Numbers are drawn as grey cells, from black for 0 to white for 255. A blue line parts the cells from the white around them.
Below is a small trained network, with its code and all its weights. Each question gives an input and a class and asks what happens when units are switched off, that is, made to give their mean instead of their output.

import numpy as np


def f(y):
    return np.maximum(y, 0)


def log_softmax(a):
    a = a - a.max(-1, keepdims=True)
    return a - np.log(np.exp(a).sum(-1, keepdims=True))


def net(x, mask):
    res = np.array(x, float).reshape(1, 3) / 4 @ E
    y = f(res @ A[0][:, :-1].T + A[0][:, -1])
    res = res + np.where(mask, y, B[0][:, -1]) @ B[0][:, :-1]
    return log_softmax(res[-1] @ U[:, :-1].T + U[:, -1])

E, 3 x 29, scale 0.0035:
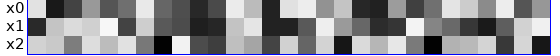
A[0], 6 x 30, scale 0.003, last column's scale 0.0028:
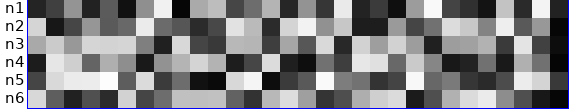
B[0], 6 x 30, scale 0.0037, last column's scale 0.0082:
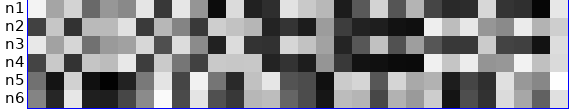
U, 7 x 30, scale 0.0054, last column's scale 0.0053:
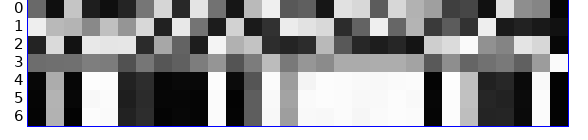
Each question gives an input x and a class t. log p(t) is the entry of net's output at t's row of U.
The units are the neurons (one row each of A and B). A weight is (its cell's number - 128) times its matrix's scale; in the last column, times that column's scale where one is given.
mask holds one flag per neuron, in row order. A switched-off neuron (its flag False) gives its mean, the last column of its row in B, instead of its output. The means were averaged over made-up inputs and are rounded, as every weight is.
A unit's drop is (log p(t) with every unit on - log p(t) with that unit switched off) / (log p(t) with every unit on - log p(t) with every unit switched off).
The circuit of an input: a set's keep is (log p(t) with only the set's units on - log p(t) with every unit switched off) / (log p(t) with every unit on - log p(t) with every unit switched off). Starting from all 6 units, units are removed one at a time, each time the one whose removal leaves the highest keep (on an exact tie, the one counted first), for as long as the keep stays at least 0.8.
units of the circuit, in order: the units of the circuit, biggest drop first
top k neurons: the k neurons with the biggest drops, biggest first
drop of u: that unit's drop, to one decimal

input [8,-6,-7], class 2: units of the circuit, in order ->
n2
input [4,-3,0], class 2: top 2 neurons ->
n5, n2
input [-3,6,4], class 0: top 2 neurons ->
n5, n1
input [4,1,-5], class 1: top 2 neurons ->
n1, n4
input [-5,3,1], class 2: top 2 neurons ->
n4, n6
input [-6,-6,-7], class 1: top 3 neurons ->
n1, n5, n2
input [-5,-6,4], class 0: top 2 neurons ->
n6, n2
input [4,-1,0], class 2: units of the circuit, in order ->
n5, n1
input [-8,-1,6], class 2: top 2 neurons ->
n4, n1
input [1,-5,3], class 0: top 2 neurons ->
n6, n1
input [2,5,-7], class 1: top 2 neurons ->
n1, n6
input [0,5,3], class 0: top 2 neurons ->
n5, n1
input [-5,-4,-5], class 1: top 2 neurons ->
n1, n5
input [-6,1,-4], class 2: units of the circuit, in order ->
n4
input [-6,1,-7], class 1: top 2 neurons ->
n1, n2
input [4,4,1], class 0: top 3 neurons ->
n5, n4, n1
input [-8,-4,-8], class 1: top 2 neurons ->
n1, n2
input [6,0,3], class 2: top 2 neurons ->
n2, n1
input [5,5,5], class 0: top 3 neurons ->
n5, n1, n4
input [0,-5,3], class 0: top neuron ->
n6
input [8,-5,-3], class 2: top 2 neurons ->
n2, n5
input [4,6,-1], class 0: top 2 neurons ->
n5, n4
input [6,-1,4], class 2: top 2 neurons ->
n2, n1
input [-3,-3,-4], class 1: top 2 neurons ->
n5, n1
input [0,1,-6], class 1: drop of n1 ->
0.3
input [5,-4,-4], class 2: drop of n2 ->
0.9
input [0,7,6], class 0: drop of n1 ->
0.3
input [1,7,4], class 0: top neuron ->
n5
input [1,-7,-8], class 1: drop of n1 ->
1.1
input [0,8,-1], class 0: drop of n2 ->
0.0
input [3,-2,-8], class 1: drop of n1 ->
0.4
